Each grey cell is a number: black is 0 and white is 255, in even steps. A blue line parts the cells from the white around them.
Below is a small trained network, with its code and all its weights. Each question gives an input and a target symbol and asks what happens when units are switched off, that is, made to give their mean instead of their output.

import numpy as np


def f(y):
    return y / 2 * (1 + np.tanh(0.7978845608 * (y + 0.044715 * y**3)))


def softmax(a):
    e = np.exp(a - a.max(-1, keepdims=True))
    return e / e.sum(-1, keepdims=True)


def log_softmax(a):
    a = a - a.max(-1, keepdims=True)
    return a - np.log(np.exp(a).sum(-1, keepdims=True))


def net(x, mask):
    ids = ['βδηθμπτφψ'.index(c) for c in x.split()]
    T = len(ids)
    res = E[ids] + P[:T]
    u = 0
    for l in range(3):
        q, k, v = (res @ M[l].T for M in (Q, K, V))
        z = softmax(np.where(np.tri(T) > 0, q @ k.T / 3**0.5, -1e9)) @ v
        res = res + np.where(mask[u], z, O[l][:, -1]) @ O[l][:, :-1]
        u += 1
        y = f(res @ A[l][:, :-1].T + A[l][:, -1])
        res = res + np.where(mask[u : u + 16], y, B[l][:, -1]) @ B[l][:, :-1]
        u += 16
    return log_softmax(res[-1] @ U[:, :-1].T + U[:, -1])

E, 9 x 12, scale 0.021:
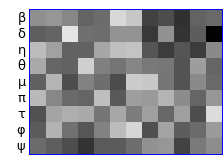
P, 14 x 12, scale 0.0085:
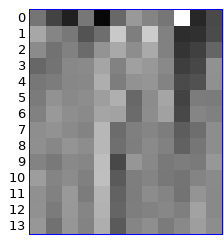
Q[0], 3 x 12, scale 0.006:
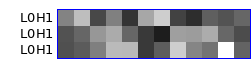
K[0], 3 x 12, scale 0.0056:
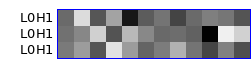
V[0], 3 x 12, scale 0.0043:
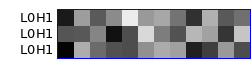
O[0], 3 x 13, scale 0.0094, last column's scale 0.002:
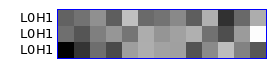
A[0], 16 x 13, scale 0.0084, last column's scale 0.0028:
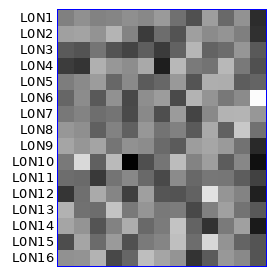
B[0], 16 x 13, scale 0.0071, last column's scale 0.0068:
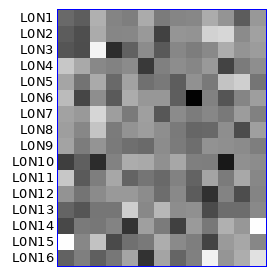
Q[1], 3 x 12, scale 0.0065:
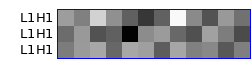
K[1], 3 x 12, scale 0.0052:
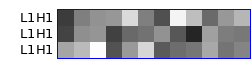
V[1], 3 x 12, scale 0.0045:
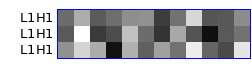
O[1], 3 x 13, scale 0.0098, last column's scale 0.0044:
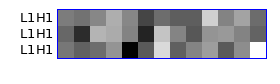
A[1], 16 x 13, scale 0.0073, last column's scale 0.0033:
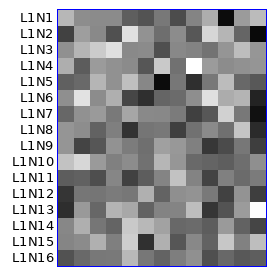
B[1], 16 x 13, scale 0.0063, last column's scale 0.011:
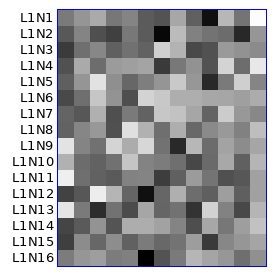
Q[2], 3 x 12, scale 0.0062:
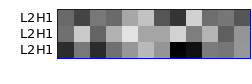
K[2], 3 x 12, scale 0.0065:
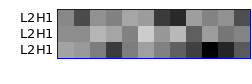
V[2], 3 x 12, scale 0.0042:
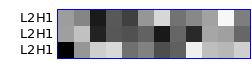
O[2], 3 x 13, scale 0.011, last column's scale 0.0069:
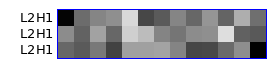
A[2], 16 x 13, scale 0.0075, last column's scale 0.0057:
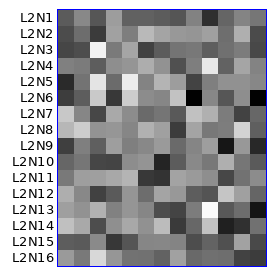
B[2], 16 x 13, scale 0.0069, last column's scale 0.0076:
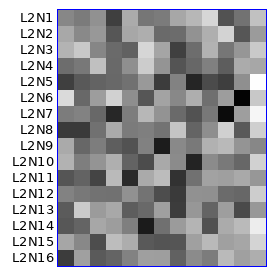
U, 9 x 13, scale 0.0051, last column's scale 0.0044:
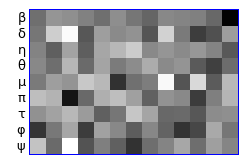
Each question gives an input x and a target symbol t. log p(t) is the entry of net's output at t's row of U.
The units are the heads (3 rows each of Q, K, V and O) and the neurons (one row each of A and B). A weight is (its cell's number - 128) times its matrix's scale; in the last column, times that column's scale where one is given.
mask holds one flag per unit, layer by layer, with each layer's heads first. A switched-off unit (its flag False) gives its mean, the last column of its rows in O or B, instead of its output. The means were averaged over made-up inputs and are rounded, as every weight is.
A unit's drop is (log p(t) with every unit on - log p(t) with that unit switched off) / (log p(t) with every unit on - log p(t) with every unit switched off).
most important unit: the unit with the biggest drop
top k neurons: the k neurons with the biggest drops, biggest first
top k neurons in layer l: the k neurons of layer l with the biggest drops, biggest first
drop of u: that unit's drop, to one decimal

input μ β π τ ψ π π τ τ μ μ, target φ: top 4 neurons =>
[L0N5; L1N7; L0N15; L2N5]
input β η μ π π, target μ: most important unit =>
L1H1
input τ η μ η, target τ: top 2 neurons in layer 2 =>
[L2N14; L2N7]
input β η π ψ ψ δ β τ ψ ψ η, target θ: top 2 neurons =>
[L2N6; L1N2]
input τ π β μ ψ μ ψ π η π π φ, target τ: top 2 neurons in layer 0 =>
[L0N15; L0N6]
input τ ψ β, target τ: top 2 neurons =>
[L0N15; L2N14]
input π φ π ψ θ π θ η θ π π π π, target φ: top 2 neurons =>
[L2N5; L1N4]
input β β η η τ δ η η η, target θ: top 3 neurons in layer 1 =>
[L1N2; L1N14; L1N12]
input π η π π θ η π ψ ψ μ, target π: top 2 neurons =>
[L0N10; L2N7]
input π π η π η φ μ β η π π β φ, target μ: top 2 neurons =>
[L2N8; L2N5]
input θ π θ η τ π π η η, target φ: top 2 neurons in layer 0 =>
[L0N16; L0N14]
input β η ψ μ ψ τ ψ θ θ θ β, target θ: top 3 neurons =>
[L2N6; L0N16; L1N2]
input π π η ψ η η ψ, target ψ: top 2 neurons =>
[L0N3; L1N11]
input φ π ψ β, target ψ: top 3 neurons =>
[L2N9; L0N6; L0N16]
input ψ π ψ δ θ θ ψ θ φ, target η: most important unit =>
L0H1
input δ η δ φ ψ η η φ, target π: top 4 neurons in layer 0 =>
[L0N16; L0N12; L0N6; L0N3]
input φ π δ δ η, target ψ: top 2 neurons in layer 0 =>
[L0N6; L0N16]
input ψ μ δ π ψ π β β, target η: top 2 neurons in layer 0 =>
[L0N16; L0N6]
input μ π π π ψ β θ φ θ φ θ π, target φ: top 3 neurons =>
[L2N5; L1N6; L0N2]
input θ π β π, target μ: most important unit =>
L0H1
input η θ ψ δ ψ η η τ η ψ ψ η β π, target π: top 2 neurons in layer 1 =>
[L1N12; L1N1]
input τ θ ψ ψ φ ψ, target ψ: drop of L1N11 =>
0.1
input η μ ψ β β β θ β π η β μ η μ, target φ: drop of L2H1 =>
1.4
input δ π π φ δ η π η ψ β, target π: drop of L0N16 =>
0.3
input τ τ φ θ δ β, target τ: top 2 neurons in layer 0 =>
[L0N15; L0N10]
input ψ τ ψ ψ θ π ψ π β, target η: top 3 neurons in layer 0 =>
[L0N16; L0N3; L0N6]
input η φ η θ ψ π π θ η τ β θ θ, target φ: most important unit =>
L1H1
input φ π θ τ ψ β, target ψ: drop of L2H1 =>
0.4
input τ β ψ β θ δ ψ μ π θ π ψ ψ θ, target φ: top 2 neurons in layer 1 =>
[L1N5; L1N7]
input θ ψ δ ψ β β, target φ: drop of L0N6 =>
0.0
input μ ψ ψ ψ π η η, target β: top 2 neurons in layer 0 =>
[L0N15; L0N16]
